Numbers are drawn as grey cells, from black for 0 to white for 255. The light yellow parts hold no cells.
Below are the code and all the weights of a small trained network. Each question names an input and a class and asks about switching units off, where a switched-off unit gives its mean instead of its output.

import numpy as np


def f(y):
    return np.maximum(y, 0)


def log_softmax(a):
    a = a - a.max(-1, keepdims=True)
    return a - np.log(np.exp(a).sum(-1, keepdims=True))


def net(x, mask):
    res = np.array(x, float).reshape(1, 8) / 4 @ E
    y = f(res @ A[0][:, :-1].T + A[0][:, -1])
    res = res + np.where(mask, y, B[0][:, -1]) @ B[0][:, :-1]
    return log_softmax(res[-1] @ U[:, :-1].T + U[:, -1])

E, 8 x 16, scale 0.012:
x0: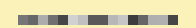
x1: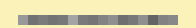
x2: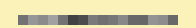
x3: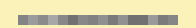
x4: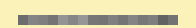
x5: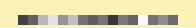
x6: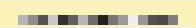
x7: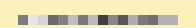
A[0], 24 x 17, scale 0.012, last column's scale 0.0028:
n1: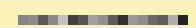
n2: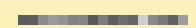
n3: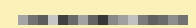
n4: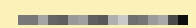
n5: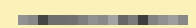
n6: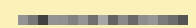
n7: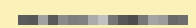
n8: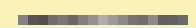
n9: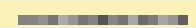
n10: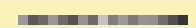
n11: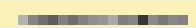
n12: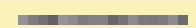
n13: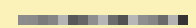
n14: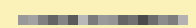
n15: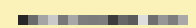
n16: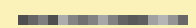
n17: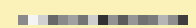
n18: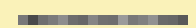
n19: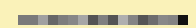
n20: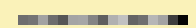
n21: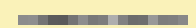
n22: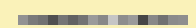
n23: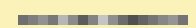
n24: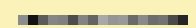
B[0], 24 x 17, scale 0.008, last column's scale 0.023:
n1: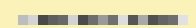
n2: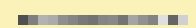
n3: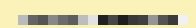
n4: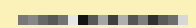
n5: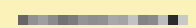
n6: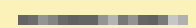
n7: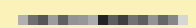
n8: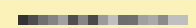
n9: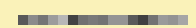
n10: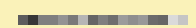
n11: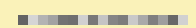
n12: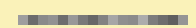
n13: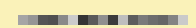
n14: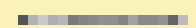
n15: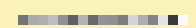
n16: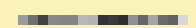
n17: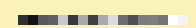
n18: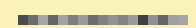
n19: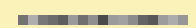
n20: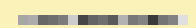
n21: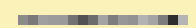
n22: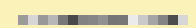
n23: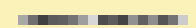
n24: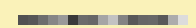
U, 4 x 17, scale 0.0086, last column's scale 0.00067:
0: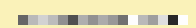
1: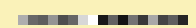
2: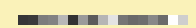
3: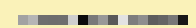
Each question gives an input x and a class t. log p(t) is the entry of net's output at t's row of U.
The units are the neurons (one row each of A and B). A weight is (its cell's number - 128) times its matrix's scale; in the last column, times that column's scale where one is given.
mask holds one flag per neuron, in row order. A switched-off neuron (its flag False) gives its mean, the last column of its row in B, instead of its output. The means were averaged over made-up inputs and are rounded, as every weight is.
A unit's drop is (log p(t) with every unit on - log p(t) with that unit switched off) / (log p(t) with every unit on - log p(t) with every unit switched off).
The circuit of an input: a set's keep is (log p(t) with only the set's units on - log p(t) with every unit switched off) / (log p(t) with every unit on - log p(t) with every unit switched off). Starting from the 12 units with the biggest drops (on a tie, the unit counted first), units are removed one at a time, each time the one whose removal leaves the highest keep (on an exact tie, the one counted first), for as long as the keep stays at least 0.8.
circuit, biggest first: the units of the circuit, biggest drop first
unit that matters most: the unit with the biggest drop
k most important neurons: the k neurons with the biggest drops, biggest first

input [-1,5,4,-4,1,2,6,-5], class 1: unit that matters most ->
n3
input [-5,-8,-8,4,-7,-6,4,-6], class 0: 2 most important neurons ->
(n17 n22)
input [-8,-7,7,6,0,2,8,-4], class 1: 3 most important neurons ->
(n3 n4 n20)
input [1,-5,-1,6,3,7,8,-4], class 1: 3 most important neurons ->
(n3 n11 n22)
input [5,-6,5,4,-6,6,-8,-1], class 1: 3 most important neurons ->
(n7 n16 n23)
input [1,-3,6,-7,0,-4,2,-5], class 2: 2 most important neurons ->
(n15 n24)
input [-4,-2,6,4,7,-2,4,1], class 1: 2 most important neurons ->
(n3 n4)
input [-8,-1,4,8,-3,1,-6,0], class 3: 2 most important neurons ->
(n1 n13)
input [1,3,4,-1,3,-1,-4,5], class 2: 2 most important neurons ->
(n17 n3)
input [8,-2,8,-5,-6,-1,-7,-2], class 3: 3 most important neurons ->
(n4 n20 n3)
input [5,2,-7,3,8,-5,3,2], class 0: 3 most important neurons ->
(n1 n13 n11)
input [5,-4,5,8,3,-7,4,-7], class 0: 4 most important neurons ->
(n17 n22 n11 n5)
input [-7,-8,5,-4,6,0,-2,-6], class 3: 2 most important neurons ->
(n1 n17)
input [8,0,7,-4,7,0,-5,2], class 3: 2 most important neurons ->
(n4 n20)
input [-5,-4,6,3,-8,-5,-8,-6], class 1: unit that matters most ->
n16
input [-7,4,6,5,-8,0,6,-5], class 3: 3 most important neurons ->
(n1 n13 n16)
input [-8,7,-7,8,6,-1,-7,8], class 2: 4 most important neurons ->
(n17 n3 n4 n20)
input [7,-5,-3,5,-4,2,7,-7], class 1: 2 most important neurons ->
(n3 n17)
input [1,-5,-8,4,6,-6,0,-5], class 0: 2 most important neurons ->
(n17 n22)
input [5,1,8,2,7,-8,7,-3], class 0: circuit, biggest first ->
(n11)
